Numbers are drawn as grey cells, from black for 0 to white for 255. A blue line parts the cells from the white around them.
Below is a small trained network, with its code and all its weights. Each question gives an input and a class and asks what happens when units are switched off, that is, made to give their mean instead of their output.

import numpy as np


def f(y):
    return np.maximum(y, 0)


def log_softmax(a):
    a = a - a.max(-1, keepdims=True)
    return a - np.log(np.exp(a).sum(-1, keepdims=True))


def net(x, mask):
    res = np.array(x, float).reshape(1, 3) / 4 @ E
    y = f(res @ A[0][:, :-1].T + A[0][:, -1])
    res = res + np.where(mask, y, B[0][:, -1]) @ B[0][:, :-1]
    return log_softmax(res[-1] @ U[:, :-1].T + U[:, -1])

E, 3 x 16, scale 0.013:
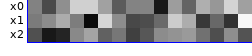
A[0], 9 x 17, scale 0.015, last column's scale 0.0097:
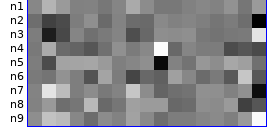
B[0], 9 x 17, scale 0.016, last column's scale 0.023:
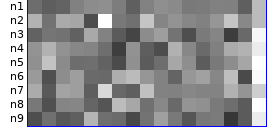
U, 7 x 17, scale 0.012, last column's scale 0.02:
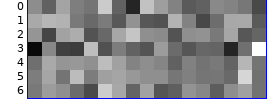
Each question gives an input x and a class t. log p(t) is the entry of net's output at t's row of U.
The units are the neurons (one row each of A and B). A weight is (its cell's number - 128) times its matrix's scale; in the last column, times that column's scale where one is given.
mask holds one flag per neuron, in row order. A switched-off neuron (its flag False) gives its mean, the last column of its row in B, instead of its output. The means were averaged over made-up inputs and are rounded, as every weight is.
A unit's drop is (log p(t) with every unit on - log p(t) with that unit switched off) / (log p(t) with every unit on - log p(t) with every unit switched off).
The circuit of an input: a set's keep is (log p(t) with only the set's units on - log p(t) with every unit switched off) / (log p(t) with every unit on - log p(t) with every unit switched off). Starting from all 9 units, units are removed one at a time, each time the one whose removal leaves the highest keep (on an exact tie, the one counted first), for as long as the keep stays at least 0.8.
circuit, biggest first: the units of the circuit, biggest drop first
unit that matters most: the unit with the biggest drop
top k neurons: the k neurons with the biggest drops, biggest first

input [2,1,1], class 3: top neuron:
n4
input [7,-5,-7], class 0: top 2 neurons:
n7, n4
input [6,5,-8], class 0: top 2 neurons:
n7, n9
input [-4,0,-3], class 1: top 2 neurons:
n3, n4
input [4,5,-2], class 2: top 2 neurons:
n6, n4
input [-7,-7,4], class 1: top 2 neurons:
n4, n6
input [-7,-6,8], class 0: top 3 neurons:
n2, n3, n5
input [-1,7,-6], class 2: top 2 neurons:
n6, n3
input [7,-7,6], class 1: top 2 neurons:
n5, n2
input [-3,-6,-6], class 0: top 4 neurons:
n7, n6, n9, n1
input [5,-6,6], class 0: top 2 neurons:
n2, n6
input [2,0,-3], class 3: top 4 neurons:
n2, n9, n6, n4
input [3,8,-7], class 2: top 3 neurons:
n6, n3, n2
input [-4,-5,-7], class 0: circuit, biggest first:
n7
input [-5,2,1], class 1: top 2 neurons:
n4, n9
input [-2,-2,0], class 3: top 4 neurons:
n6, n5, n2, n7
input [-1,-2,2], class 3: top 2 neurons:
n6, n7
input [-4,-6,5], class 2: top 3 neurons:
n8, n2, n9
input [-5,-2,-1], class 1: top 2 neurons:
n4, n3
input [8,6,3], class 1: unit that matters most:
n5
